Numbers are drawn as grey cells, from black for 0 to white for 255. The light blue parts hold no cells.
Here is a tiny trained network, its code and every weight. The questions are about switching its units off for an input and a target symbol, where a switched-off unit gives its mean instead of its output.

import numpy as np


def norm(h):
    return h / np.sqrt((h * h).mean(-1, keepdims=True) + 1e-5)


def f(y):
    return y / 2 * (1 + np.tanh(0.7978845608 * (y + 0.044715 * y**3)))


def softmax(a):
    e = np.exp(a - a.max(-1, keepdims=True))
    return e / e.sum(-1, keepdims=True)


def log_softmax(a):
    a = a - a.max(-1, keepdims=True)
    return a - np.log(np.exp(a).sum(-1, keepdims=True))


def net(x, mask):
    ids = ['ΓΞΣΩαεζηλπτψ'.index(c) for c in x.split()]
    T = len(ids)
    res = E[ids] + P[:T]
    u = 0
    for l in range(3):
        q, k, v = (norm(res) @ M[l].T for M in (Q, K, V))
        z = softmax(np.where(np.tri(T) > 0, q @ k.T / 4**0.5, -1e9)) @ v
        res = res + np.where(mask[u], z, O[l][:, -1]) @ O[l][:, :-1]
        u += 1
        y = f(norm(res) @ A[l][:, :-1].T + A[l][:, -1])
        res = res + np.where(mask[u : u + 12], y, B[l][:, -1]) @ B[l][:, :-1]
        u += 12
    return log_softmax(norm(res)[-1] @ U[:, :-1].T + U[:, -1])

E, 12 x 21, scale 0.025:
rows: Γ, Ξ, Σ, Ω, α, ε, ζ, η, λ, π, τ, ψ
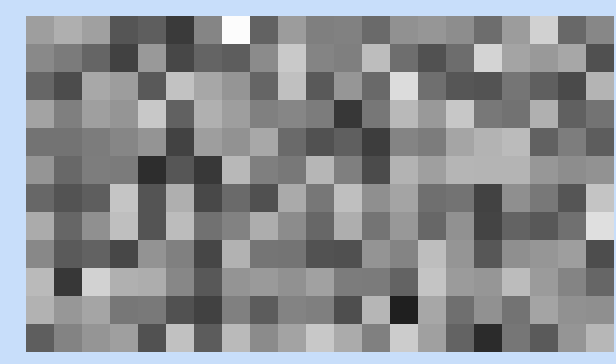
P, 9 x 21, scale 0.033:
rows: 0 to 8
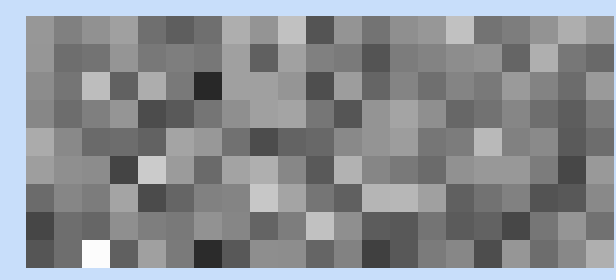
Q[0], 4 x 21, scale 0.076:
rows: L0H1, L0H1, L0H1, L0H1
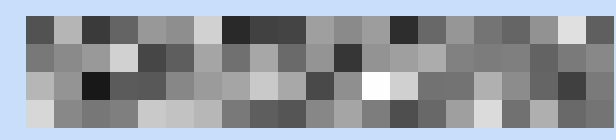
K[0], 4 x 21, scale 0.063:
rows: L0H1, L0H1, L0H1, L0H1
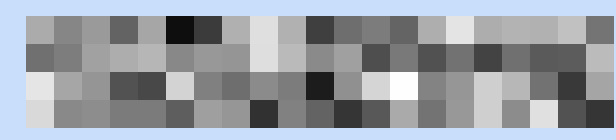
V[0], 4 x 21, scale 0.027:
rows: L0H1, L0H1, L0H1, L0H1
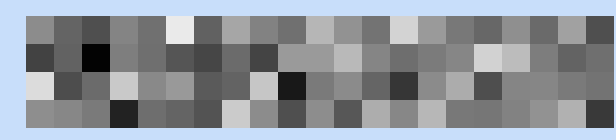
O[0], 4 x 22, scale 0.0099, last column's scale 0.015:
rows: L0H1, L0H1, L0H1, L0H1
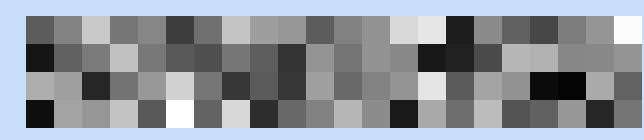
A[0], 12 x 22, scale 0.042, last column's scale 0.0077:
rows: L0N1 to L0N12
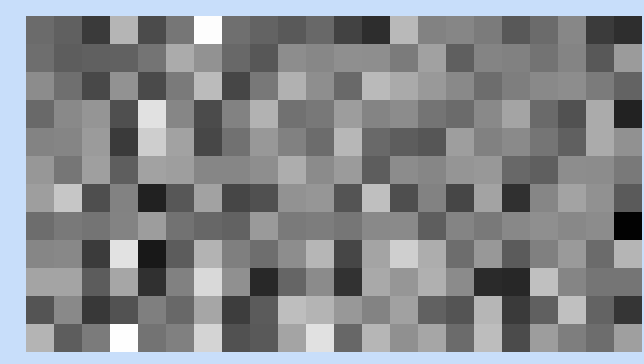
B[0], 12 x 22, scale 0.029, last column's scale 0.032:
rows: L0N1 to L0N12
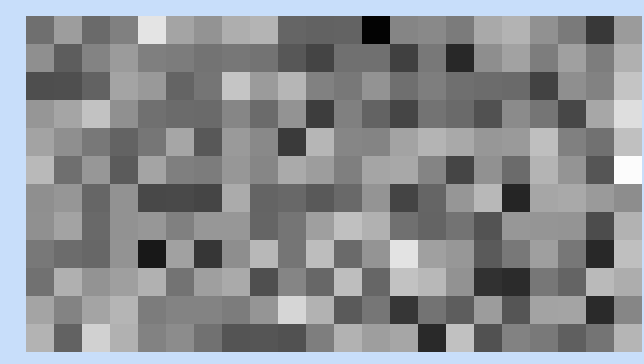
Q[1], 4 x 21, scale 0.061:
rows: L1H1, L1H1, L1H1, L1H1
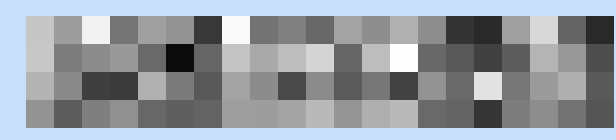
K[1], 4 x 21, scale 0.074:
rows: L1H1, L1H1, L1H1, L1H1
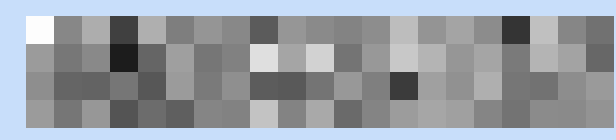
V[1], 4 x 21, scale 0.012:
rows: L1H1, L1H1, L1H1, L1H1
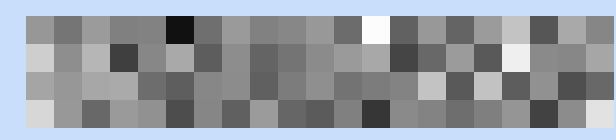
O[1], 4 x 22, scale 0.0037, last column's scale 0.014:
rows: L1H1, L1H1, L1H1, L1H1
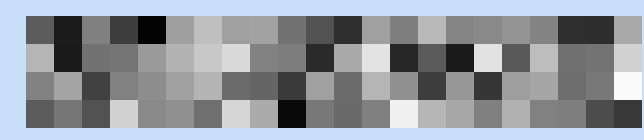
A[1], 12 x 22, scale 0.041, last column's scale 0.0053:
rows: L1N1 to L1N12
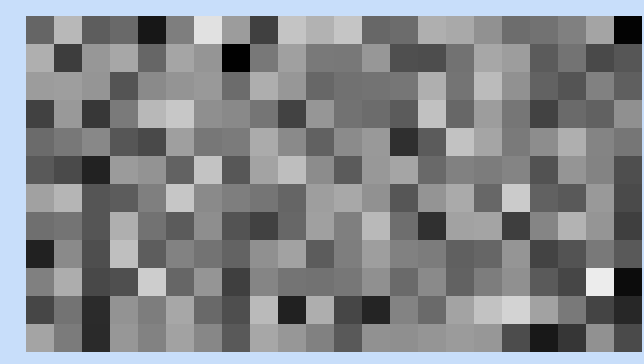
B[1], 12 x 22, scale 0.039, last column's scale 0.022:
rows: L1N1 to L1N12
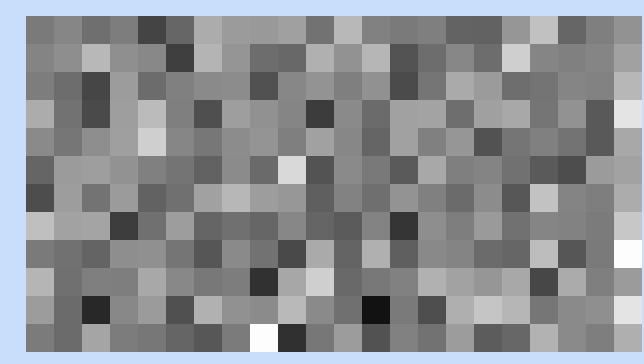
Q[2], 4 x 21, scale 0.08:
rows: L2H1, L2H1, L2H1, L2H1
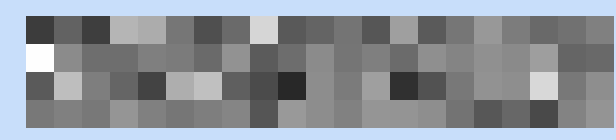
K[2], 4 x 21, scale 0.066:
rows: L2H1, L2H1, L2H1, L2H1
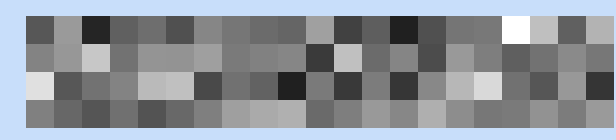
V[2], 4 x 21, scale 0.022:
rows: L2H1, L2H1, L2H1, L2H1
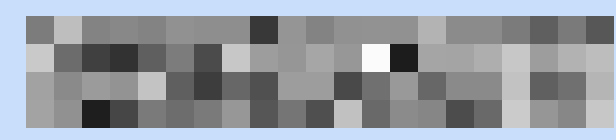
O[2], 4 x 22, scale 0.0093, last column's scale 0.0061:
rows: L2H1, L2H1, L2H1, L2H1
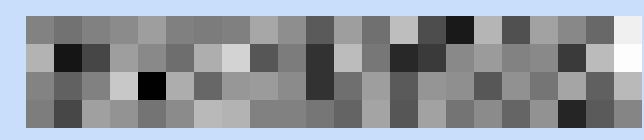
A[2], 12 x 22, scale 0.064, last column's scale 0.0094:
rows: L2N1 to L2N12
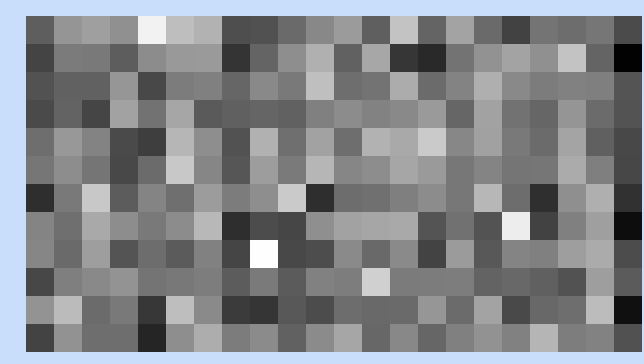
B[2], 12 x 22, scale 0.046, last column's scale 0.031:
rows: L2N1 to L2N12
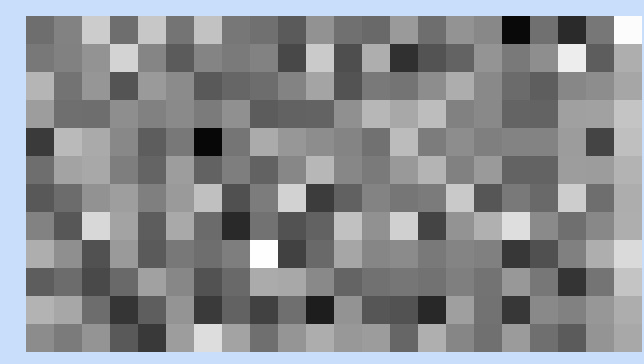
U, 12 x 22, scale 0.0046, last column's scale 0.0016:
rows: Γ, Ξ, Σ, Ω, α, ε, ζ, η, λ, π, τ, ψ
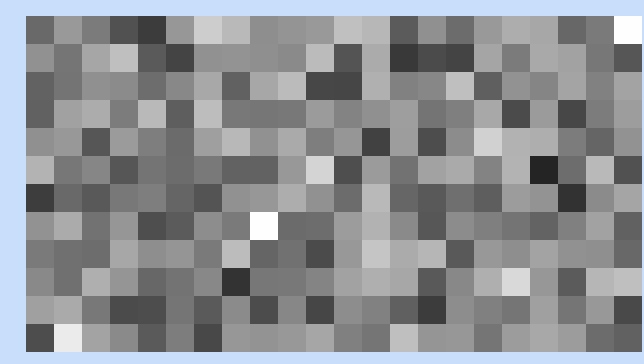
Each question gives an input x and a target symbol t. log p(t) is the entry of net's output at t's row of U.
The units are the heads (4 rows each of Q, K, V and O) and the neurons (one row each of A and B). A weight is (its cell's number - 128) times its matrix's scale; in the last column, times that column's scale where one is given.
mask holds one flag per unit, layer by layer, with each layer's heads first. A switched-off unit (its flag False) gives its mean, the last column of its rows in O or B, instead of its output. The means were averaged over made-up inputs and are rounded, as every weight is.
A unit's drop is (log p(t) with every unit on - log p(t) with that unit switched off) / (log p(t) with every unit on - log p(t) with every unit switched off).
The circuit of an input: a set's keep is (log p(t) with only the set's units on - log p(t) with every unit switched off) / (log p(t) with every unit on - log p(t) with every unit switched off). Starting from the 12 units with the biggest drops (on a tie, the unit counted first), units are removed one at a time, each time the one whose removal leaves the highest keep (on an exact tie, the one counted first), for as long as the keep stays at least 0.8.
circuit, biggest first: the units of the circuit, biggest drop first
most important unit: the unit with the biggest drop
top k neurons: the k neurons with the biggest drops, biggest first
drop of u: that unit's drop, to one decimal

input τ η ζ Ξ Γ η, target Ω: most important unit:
L1N5
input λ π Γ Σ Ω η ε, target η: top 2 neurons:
(L1N12; L2N9)
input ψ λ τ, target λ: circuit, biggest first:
(L0H1; L1N4; L2N4)
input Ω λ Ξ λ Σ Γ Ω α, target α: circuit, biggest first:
(L0N1; L1N11)
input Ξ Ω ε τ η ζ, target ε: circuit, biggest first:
(L0H1; L1N10)
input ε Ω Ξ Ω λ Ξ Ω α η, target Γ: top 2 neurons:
(L1N7; L2N12)
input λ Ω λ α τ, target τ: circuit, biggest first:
(L2N11; L0N7; L1N8)
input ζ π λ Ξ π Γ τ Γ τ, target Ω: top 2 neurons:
(L1N5; L2N1)
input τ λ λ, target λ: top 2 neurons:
(L2N4; L1N4)
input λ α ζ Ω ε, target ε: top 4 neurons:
(L2N3; L0N9; L1N11; L0N4)
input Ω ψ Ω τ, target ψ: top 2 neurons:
(L0N9; L2N5)
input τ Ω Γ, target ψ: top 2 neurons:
(L0N6; L2N5)
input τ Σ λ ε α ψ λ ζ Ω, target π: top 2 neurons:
(L2N8; L1N10)
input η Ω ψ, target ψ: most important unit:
L0N10
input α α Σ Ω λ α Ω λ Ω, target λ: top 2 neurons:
(L1N4; L2N4)
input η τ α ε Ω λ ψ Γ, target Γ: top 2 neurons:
(L1N1; L2N12)
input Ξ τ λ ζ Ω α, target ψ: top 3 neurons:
(L0N6; L2N5; L0N5)
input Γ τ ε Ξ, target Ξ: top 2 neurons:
(L2N2; L1N8)
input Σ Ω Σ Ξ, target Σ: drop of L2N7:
0.5
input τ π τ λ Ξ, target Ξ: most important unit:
L2N2
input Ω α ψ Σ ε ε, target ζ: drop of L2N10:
0.3
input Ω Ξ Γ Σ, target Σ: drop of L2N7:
0.4
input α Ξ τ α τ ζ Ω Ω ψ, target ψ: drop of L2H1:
0.1
